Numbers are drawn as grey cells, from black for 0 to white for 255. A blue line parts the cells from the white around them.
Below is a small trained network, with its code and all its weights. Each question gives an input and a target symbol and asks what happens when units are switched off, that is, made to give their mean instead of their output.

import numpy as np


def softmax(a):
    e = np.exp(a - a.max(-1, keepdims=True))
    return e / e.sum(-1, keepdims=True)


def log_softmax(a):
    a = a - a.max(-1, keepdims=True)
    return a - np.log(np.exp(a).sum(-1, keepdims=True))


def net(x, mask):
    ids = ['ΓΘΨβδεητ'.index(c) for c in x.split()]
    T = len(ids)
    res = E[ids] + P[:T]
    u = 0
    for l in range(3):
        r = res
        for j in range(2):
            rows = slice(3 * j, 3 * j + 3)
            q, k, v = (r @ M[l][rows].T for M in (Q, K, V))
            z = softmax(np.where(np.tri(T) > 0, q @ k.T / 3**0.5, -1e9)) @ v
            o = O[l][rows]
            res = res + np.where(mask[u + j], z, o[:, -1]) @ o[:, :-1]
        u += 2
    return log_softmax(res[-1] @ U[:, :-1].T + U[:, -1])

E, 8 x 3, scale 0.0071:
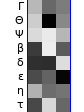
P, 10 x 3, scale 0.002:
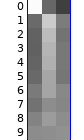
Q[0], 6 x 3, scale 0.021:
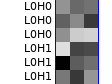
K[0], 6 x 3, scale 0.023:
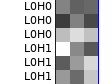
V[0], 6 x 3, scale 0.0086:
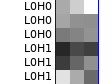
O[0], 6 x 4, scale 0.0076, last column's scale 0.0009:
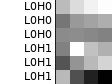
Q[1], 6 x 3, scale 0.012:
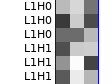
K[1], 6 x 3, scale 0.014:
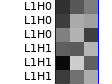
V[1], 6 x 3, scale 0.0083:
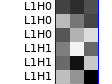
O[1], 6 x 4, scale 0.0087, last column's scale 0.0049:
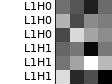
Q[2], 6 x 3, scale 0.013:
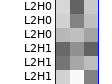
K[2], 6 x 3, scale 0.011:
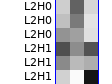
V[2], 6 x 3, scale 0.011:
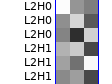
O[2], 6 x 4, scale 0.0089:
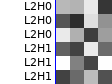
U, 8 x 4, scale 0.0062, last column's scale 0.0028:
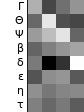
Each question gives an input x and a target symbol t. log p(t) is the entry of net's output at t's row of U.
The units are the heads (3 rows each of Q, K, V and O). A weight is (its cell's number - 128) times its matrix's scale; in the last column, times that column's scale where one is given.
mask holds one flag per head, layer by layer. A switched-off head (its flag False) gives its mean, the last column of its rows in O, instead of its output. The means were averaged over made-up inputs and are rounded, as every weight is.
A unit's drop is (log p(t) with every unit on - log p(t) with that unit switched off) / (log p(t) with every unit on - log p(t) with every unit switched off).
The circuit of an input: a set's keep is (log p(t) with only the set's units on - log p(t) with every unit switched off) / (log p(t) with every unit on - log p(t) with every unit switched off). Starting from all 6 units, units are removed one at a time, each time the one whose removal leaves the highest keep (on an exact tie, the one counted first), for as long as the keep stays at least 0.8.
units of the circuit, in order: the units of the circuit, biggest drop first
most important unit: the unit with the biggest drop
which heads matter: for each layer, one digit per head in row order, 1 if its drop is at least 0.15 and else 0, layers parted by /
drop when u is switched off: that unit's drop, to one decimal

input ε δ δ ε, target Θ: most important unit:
L0H0
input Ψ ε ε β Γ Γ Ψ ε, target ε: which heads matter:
10 / 11 / 11
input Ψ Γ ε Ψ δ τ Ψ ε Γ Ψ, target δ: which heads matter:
11 / 11 / 10
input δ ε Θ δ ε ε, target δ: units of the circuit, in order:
[L0H0, L2H0]
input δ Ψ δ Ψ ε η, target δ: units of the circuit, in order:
[L1H1, L0H1]
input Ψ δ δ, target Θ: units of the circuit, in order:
[L0H1, L2H1, L1H1]
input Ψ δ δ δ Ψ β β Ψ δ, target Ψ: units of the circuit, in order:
[L0H0, L1H0]
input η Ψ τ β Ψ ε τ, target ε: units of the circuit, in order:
[L1H1, L2H1, L2H0]
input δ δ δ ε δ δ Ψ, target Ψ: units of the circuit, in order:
[L0H0, L2H0]
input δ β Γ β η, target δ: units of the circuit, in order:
[L0H1, L1H1]
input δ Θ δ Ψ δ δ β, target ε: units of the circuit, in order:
[L2H0, L0H1, L1H0]
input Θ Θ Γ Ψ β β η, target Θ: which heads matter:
11 / 11 / 11
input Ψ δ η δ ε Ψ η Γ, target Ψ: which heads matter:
01 / 11 / 11
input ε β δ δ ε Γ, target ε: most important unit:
L2H1
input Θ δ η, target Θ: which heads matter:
10 / 11 / 11
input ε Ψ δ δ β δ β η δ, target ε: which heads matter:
11 / 11 / 10
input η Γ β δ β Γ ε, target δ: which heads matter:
10 / 00 / 10
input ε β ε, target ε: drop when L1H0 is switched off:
0.5
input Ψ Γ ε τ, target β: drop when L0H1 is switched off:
0.5
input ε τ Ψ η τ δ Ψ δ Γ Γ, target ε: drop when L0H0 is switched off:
0.2
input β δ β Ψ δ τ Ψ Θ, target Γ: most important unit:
L0H1
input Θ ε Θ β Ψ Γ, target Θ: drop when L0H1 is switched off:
0.4
